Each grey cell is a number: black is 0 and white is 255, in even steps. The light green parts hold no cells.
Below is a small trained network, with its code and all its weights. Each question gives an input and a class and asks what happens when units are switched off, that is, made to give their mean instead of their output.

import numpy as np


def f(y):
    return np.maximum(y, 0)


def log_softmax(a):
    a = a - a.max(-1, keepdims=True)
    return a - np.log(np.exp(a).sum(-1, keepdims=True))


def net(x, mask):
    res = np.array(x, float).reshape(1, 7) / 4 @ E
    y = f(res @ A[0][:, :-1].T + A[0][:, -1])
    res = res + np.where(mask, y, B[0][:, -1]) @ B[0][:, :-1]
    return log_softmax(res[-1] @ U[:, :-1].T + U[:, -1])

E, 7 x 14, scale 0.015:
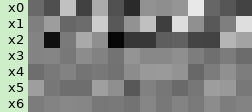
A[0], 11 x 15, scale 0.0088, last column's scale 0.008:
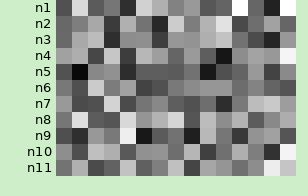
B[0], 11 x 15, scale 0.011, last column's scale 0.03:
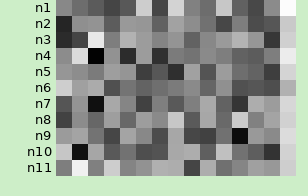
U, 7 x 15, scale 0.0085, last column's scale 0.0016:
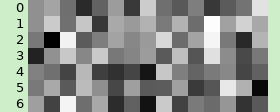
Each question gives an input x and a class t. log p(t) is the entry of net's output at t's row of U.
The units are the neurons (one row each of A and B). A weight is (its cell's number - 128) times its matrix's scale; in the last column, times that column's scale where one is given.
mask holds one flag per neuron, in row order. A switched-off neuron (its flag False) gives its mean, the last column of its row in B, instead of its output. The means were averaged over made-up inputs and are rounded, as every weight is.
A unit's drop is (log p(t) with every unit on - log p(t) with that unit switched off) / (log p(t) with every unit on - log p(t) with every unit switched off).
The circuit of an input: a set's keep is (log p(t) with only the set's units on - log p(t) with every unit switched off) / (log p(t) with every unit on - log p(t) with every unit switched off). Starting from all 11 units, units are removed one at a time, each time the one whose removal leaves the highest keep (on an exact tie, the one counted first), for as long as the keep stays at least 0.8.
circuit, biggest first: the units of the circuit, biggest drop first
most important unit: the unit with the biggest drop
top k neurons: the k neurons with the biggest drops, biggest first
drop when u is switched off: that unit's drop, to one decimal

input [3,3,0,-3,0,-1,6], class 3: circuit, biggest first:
n1, n4
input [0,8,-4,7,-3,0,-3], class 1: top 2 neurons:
n11, n8
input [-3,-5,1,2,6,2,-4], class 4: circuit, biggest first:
n9, n5
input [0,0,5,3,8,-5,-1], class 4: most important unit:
n1
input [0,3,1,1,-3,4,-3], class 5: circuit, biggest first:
n1, n10
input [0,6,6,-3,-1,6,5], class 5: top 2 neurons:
n1, n11
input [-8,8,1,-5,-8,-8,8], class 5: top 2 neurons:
n7, n1
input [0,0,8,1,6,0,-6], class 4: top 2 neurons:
n7, n5
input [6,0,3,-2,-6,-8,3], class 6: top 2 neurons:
n1, n4
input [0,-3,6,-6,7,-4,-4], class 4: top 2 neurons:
n7, n3
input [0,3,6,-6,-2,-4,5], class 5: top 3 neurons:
n1, n7, n10
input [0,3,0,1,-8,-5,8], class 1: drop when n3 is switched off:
0.2
